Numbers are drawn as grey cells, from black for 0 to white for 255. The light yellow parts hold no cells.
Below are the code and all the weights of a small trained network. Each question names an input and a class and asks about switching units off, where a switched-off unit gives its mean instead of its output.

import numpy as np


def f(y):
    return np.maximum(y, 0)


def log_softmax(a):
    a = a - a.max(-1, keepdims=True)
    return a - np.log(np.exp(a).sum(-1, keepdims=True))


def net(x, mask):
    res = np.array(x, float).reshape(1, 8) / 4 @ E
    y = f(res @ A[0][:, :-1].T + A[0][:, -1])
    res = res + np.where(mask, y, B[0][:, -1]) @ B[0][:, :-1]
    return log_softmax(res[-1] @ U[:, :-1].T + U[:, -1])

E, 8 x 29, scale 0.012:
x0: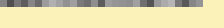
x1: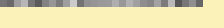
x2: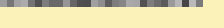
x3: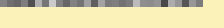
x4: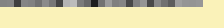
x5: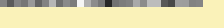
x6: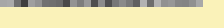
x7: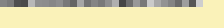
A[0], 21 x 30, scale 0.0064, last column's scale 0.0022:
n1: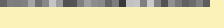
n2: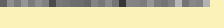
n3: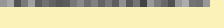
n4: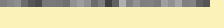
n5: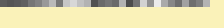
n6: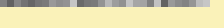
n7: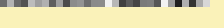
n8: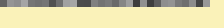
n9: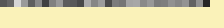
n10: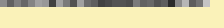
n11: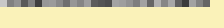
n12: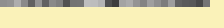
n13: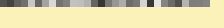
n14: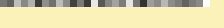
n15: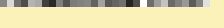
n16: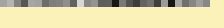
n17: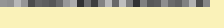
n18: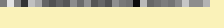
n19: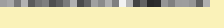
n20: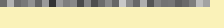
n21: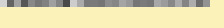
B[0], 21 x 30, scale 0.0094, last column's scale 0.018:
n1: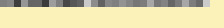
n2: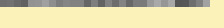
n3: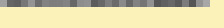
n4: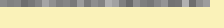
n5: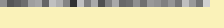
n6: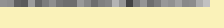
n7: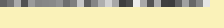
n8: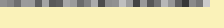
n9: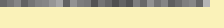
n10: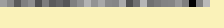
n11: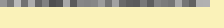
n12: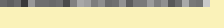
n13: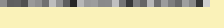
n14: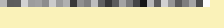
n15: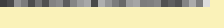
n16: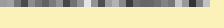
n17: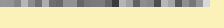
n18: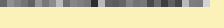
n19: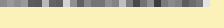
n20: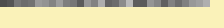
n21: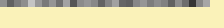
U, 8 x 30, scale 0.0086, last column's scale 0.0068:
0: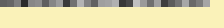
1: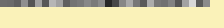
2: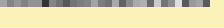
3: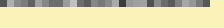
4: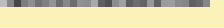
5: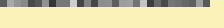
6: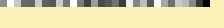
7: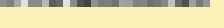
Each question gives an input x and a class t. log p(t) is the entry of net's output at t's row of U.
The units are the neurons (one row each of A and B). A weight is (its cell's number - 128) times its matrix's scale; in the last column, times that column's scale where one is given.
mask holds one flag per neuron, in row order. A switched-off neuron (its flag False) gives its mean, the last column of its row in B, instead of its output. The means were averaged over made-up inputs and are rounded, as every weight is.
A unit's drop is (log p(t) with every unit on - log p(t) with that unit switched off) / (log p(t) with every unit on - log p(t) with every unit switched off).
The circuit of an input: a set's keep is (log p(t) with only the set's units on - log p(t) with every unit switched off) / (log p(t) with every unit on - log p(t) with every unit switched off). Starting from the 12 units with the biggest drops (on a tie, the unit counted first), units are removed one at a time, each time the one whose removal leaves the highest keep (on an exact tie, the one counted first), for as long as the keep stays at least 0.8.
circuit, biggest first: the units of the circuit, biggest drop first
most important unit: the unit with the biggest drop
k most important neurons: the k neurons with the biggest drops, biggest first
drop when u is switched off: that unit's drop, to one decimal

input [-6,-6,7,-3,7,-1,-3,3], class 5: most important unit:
n14
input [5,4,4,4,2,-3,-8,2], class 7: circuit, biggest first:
[n13 n16]
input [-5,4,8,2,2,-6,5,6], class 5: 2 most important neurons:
[n14 n5]
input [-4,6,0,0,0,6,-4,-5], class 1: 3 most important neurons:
[n7 n16 n10]
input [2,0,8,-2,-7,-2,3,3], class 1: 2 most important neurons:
[n16 n10]
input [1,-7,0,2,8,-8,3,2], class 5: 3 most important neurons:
[n17 n13 n5]
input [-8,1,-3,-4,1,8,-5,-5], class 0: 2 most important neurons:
[n14 n19]
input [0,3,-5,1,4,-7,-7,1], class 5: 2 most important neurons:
[n14 n7]
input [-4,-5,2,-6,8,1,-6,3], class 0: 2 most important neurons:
[n14 n16]
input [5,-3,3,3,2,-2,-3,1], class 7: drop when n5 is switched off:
0.1
